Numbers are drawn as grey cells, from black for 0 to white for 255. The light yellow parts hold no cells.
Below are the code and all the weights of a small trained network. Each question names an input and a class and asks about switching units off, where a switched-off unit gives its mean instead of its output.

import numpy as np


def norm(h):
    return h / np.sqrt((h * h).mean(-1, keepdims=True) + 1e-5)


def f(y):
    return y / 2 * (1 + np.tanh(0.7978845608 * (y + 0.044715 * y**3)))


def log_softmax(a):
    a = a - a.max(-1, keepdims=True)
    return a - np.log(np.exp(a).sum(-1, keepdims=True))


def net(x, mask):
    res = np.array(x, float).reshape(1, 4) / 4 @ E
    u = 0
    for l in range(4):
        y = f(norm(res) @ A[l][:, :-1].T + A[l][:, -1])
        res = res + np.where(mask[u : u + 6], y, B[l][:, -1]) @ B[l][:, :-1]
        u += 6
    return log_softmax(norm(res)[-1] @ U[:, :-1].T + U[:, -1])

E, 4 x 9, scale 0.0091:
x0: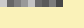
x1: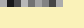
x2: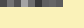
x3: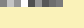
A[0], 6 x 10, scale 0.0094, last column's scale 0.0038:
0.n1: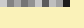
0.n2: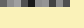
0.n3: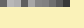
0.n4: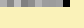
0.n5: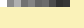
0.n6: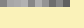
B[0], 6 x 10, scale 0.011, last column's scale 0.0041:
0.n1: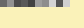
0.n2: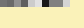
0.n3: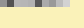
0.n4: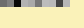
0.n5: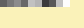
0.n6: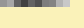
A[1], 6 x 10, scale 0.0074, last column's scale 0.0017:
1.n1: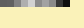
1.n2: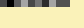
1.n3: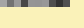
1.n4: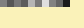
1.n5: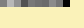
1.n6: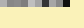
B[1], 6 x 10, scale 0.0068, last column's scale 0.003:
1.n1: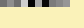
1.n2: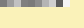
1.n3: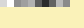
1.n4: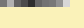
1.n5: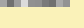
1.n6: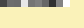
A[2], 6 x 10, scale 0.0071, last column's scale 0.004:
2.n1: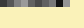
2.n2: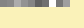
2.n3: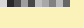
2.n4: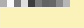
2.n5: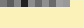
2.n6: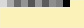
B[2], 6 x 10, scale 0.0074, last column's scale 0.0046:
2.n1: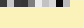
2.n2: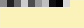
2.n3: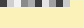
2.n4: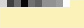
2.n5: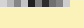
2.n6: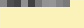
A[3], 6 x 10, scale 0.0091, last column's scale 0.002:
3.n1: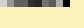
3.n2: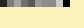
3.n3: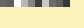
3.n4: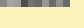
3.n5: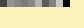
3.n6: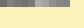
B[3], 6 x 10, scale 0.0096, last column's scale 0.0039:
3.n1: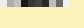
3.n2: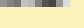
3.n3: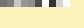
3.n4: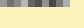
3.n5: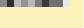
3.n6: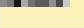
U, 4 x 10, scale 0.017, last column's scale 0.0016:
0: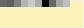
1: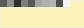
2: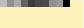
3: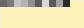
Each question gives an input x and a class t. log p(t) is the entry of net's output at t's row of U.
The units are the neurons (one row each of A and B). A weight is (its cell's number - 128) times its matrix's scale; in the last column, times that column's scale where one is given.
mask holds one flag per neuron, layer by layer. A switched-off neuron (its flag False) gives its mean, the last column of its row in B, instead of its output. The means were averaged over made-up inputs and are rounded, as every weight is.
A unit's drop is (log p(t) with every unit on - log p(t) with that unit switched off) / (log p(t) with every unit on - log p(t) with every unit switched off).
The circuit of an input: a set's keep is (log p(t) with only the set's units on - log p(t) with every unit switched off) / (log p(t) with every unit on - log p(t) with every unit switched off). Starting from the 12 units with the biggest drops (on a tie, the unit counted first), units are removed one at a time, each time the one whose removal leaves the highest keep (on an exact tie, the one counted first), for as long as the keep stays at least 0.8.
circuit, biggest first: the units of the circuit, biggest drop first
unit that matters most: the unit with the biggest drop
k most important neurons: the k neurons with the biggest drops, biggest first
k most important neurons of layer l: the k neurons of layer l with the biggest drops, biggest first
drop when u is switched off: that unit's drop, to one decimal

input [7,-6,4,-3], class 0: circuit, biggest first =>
[0.n5]
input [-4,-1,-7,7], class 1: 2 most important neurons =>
[0.n4, 0.n1]
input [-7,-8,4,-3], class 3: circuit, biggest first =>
[0.n3, 2.n2]
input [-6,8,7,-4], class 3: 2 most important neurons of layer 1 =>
[1.n2, 1.n6]
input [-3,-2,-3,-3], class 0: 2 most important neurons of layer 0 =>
[0.n2, 0.n6]
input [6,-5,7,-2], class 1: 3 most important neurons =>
[2.n1, 0.n2, 3.n5]
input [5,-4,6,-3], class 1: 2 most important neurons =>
[2.n1, 0.n2]
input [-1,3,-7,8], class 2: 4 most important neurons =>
[0.n6, 2.n4, 3.n1, 2.n1]
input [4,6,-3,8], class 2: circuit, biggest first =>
[2.n4, 0.n6]
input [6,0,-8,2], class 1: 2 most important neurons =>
[0.n1, 0.n4]
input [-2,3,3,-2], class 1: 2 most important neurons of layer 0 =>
[0.n5, 0.n3]
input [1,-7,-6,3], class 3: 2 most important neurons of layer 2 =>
[2.n2, 2.n1]
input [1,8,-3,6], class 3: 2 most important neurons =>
[2.n3, 3.n3]
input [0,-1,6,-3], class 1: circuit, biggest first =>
[2.n1]
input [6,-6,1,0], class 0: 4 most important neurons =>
[0.n5, 2.n3, 1.n2, 1.n6]
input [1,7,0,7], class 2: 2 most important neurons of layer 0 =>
[0.n6, 0.n3]
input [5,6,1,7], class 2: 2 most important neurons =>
[2.n4, 0.n2]
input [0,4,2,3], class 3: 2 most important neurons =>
[2.n3, 1.n3]
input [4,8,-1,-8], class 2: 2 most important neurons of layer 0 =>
[0.n3, 0.n4]
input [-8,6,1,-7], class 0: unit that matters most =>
0.n2
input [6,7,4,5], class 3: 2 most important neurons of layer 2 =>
[2.n3, 2.n5]
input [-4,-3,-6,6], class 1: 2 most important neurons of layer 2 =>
[2.n5, 2.n2]
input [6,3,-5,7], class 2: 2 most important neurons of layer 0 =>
[0.n6, 0.n2]
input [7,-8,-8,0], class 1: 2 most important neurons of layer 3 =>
[3.n5, 3.n2]
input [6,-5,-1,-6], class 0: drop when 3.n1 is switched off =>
0.1
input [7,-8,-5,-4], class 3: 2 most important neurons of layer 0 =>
[0.n3, 0.n2]
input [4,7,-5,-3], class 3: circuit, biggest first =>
[2.n3]
